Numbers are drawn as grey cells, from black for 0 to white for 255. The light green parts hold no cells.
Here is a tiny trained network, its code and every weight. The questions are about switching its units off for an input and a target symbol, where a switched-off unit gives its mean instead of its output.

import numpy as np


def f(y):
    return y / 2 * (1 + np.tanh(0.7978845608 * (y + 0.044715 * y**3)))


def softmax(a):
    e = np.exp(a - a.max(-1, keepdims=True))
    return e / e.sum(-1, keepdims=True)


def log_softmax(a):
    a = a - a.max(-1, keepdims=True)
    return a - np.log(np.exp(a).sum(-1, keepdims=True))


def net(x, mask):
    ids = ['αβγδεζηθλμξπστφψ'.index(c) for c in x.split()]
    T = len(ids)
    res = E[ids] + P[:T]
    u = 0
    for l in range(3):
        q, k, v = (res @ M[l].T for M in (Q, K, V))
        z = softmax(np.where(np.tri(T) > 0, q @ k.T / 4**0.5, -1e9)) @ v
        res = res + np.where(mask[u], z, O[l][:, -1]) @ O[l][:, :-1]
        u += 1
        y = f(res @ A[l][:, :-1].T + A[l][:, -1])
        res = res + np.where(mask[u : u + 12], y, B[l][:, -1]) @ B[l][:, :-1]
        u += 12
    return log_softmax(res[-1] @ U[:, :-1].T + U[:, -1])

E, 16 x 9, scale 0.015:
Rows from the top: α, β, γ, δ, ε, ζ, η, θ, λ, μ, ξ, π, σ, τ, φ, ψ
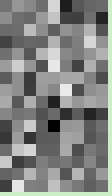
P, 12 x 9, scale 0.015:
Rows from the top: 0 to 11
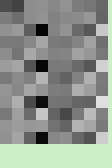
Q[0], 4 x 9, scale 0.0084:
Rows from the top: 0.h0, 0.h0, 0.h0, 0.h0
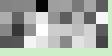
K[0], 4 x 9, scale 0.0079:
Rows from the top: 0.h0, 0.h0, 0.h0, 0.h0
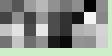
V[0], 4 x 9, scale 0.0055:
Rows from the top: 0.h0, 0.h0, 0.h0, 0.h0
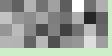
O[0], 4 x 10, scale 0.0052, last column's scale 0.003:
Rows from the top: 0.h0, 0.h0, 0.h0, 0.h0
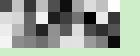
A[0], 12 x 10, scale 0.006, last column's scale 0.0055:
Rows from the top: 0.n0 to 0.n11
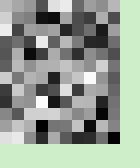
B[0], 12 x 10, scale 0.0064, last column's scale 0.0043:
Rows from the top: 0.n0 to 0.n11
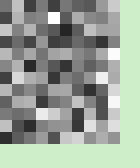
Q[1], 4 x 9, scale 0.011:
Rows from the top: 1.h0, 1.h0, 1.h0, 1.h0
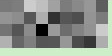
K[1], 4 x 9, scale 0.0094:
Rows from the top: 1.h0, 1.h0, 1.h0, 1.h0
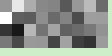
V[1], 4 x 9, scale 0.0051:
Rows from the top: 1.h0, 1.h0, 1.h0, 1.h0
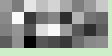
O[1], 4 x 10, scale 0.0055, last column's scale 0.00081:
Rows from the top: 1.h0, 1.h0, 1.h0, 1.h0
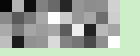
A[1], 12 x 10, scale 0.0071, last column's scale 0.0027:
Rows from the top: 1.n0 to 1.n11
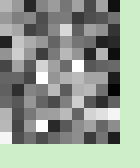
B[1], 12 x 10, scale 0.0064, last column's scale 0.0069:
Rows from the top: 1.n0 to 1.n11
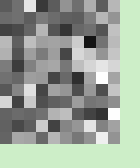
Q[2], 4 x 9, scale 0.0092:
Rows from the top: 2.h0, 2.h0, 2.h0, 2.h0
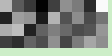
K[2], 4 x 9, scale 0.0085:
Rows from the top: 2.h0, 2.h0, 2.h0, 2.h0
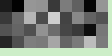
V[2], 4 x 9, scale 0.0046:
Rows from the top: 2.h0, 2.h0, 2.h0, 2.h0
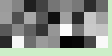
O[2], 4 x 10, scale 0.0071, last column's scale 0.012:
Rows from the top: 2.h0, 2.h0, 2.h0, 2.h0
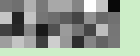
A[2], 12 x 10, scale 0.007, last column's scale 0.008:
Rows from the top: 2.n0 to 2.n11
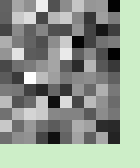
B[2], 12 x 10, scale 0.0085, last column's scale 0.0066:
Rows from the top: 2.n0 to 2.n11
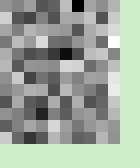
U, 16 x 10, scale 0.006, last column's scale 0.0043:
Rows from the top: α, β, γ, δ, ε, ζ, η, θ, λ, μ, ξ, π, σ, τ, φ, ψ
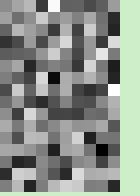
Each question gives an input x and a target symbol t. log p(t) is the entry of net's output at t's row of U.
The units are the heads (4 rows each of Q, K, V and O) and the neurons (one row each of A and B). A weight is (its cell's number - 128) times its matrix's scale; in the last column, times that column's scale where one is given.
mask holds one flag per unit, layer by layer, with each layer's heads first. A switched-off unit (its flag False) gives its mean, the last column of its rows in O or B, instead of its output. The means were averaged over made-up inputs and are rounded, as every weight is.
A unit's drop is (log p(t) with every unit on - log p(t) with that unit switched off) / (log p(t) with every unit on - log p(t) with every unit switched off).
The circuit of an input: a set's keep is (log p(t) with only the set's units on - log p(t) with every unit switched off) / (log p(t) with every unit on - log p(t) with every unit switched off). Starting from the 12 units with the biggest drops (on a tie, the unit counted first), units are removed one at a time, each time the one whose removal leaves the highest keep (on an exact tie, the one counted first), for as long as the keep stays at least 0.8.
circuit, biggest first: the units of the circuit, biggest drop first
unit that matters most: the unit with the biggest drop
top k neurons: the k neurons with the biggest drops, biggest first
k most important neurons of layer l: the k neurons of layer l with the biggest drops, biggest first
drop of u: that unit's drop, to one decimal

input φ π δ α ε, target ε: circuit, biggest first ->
[1.n6, 1.h0, 2.n7]
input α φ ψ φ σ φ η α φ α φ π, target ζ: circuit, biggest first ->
[2.h0, 2.n4, 0.n10]
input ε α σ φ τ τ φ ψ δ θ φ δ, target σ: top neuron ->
[2.n1]
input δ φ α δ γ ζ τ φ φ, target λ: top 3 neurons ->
[2.n11, 0.n9, 2.n3]
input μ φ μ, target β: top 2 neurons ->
[2.n3, 0.n10]
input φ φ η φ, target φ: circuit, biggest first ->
[1.n9, 0.n10, 0.n7]
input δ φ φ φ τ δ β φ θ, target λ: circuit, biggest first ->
[1.h0, 0.h0, 0.n0, 2.h0]
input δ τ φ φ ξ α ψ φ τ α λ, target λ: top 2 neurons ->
[0.n6, 2.n11]
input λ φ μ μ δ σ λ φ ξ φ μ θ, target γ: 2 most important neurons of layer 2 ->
[2.n3, 2.n7]
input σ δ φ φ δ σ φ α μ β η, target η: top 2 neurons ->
[1.n5, 2.n0]
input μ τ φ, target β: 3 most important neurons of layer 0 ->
[0.n10, 0.n3, 0.n2]
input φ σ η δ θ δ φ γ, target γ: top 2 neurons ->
[2.n0, 1.n3]
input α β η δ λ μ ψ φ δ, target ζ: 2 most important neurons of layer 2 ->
[2.n4, 2.n1]
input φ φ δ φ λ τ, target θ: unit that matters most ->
0.h0
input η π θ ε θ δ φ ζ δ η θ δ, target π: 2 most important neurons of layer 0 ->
[0.n3, 0.n9]
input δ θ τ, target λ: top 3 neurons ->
[2.n11, 0.n9, 0.n0]
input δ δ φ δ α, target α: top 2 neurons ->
[0.n2, 0.n9]
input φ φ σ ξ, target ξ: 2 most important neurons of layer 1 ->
[1.n8, 1.n3]
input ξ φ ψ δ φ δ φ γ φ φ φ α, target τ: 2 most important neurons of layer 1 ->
[1.n8, 1.n3]
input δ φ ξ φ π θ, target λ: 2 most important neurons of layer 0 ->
[0.n1, 0.n9]
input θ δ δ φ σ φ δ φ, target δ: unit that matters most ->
0.h0
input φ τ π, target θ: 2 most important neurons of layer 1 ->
[1.n2, 1.n5]
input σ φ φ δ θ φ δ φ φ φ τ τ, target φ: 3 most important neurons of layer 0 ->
[0.n9, 0.n1, 0.n7]
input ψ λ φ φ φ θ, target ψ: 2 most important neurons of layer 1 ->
[1.n4, 1.n3]
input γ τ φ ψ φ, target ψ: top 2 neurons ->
[1.n9, 0.n8]
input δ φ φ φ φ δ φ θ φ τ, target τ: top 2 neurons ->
[2.n8, 1.n10]
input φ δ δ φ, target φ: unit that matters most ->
0.n10
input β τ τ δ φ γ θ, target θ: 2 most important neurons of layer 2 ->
[2.n8, 2.n3]
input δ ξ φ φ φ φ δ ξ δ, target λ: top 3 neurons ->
[2.n11, 0.n9, 2.n3]
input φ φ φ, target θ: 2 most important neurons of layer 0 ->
[0.n10, 0.n8]
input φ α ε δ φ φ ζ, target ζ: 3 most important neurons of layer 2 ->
[2.n4, 2.n1, 2.n7]
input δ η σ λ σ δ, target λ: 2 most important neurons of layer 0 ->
[0.n9, 0.n0]
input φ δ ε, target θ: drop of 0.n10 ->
0.0
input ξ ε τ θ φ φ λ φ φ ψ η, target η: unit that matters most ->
1.n5
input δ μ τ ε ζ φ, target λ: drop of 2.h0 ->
0.2
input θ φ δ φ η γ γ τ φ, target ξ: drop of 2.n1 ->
0.2
